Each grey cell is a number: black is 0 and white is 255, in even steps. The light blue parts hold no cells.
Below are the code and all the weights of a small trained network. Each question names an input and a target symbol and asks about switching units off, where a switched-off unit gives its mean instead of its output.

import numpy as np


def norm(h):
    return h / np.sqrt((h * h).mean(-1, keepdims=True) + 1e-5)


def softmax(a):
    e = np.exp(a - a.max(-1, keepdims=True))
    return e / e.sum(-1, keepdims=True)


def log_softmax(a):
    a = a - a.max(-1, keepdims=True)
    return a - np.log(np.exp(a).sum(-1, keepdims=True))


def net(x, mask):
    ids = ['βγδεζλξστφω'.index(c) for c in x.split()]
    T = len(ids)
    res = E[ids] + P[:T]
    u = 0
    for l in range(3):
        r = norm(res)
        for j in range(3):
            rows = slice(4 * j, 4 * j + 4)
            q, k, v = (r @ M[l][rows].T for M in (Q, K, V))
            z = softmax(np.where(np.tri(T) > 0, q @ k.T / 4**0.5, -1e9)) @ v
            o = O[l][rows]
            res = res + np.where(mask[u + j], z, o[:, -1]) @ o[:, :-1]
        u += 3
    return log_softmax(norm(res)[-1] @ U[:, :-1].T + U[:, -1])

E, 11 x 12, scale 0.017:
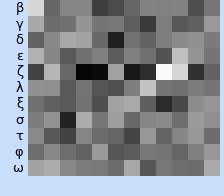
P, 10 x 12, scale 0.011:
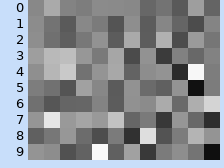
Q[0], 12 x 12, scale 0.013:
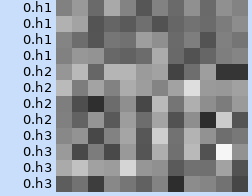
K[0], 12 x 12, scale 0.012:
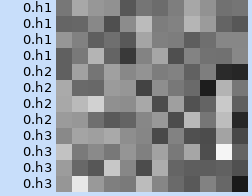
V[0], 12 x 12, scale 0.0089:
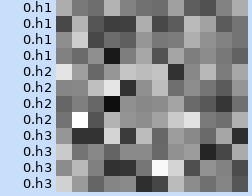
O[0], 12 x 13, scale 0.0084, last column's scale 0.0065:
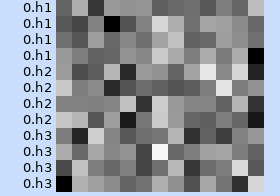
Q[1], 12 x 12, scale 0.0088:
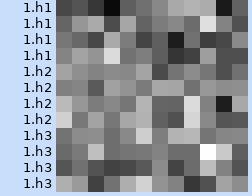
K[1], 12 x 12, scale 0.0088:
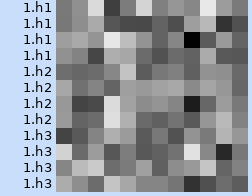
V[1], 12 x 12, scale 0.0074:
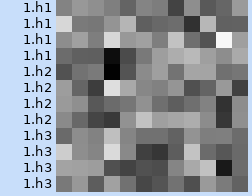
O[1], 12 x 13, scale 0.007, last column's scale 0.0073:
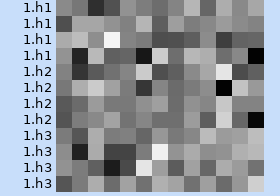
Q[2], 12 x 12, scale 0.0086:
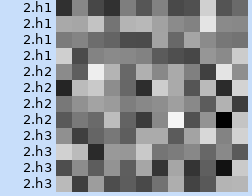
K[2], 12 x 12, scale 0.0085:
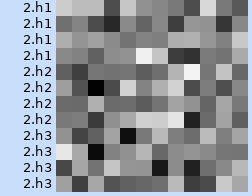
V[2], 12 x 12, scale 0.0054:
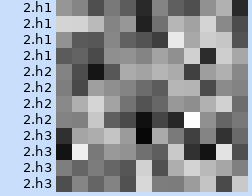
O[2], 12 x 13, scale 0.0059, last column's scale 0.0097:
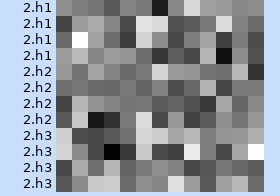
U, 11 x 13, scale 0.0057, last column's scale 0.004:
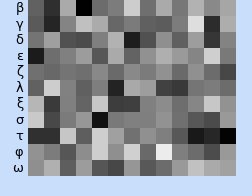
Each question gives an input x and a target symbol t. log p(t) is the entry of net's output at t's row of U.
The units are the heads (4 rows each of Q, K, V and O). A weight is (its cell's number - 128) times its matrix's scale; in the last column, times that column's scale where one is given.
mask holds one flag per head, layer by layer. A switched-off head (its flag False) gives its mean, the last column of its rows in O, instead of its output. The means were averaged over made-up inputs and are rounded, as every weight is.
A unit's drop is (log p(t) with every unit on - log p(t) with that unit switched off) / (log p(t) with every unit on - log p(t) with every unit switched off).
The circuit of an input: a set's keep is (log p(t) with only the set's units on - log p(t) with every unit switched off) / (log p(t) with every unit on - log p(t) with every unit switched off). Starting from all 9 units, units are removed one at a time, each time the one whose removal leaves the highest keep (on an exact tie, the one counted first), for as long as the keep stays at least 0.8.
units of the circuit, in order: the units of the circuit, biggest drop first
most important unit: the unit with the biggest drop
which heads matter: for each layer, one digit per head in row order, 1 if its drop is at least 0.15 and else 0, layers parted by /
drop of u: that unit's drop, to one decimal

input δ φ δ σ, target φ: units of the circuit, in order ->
0.h2, 0.h3
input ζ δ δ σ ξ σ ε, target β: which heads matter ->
100 / 100 / 000
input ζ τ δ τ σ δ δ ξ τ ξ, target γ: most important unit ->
1.h2
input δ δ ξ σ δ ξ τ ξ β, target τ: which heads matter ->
011 / 000 / 000
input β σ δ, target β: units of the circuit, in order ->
0.h3, 2.h3
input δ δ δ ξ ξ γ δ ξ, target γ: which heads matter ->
011 / 000 / 001
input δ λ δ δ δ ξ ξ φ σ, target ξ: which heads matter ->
001 / 000 / 000
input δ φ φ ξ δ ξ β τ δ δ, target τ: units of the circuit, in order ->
0.h3, 0.h2
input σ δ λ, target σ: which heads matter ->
010 / 000 / 000
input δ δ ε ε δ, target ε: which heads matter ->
010 / 000 / 000
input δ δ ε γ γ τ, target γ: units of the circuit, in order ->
2.h3, 0.h3
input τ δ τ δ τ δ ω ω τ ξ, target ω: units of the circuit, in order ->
0.h2, 0.h3
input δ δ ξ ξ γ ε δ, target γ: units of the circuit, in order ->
0.h3, 2.h3
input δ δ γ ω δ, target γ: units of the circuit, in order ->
0.h3, 2.h3, 0.h2
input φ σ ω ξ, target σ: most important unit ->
0.h2
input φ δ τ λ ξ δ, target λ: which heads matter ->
011 / 000 / 000
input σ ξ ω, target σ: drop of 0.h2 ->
0.5
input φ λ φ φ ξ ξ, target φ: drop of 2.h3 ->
0.1
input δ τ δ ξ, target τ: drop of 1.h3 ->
0.0
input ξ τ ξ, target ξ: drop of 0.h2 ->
0.1
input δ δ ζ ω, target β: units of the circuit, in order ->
0.h1
